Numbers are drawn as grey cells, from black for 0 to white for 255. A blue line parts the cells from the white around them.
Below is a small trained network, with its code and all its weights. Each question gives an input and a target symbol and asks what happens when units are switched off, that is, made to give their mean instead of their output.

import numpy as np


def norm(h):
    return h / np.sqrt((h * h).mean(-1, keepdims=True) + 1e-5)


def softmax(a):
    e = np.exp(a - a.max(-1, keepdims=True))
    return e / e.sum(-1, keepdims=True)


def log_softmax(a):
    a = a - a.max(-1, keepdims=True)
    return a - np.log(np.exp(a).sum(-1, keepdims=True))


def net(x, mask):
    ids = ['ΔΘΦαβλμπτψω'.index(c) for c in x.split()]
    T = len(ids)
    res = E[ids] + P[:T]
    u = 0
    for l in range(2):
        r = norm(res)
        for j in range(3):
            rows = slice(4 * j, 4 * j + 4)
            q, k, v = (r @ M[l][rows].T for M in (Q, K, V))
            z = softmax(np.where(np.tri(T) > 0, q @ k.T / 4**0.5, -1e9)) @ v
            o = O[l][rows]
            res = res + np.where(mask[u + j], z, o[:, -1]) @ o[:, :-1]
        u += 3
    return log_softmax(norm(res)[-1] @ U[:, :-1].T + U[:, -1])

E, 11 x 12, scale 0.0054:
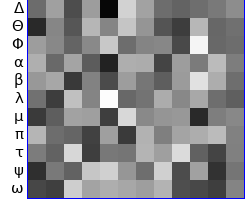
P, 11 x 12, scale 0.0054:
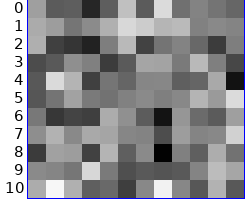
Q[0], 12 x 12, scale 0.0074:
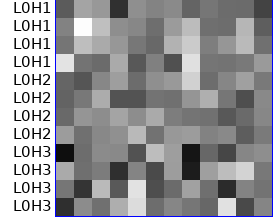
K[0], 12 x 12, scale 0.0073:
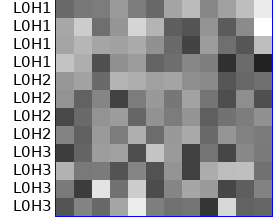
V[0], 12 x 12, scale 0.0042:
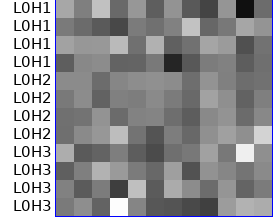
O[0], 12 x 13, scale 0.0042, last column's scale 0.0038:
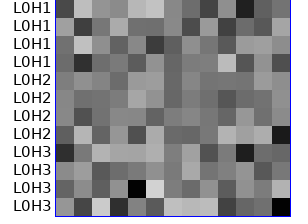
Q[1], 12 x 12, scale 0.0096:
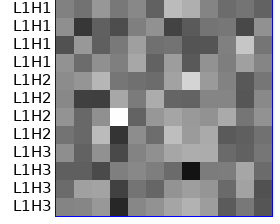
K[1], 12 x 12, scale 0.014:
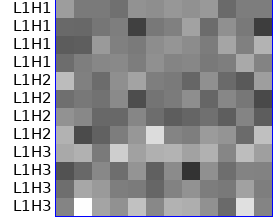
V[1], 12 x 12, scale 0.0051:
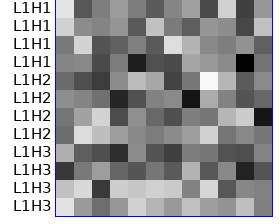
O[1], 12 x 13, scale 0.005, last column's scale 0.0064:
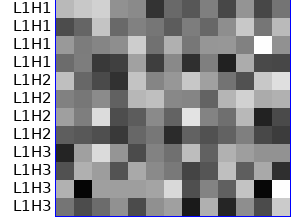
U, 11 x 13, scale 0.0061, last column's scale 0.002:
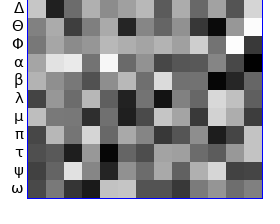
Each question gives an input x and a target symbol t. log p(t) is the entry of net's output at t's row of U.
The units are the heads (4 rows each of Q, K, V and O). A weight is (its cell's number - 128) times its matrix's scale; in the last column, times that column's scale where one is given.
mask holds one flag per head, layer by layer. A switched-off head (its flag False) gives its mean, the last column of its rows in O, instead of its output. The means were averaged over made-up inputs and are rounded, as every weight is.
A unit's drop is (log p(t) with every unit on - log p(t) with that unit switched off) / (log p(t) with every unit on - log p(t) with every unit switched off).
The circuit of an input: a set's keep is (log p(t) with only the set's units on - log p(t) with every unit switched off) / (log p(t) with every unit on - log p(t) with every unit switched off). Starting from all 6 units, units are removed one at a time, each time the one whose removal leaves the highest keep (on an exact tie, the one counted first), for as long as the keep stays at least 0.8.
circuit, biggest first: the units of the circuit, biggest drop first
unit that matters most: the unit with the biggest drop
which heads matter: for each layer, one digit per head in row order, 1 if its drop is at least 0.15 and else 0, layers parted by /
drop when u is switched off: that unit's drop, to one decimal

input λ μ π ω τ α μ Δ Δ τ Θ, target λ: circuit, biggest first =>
(L0H3 L1H2 L0H1)
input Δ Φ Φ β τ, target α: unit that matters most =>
L0H3
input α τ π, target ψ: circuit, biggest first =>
(L0H3 L1H3 L1H1)
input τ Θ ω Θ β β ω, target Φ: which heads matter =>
001 / 101
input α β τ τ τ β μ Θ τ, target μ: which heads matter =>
101 / 001
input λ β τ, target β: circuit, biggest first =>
(L0H3 L1H1 L1H3 L1H2)
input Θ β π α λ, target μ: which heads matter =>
100 / 011
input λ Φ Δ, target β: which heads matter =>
001 / 111
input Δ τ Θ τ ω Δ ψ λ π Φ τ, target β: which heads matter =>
101 / 110
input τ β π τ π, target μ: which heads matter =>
100 / 011
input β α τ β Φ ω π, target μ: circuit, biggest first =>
(L1H3 L1H1 L1H2)
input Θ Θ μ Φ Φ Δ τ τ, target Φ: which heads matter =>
001 / 001
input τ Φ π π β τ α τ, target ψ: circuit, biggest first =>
(L0H3 L1H2)
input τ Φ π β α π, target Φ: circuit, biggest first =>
(L1H3)
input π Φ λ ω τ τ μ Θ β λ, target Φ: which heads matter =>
011 / 001
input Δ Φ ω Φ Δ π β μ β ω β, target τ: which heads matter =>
101 / 110
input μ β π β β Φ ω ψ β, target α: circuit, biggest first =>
(L0H3 L1H1 L1H3)
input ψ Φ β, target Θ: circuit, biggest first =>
(L1H1 L1H2 L1H3 L0H3)
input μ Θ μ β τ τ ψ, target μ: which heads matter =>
001 / 111
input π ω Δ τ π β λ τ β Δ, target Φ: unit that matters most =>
L0H3
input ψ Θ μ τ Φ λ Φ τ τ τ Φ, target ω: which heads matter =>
000 / 010
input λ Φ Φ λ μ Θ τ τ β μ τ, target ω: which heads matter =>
001 / 010
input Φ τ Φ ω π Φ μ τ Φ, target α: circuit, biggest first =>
(L1H1 L0H3 L1H3)
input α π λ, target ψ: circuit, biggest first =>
(L0H3 L1H3 L1H1)
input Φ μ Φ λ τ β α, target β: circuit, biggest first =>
(L1H2 L1H3 L1H1 L0H3)
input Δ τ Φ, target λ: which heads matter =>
000 / 111
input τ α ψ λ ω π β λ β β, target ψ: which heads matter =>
010 / 010
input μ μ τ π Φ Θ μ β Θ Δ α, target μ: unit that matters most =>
L0H1
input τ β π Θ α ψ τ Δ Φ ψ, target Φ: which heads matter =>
011 / 001
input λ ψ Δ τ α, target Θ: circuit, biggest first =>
(L1H2 L1H3)
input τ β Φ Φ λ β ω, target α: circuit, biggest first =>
(L1H1 L1H3 L1H2)
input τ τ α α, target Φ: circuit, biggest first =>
(L0H3 L1H3)
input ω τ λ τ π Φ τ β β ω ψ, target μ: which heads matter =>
101 / 010
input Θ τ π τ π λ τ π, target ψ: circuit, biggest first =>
(L1H2)
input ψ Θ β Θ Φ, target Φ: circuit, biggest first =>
(L1H1 L1H3)
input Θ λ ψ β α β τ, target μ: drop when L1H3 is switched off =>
0.5
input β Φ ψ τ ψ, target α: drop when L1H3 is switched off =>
0.3
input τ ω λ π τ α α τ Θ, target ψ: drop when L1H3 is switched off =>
0.1
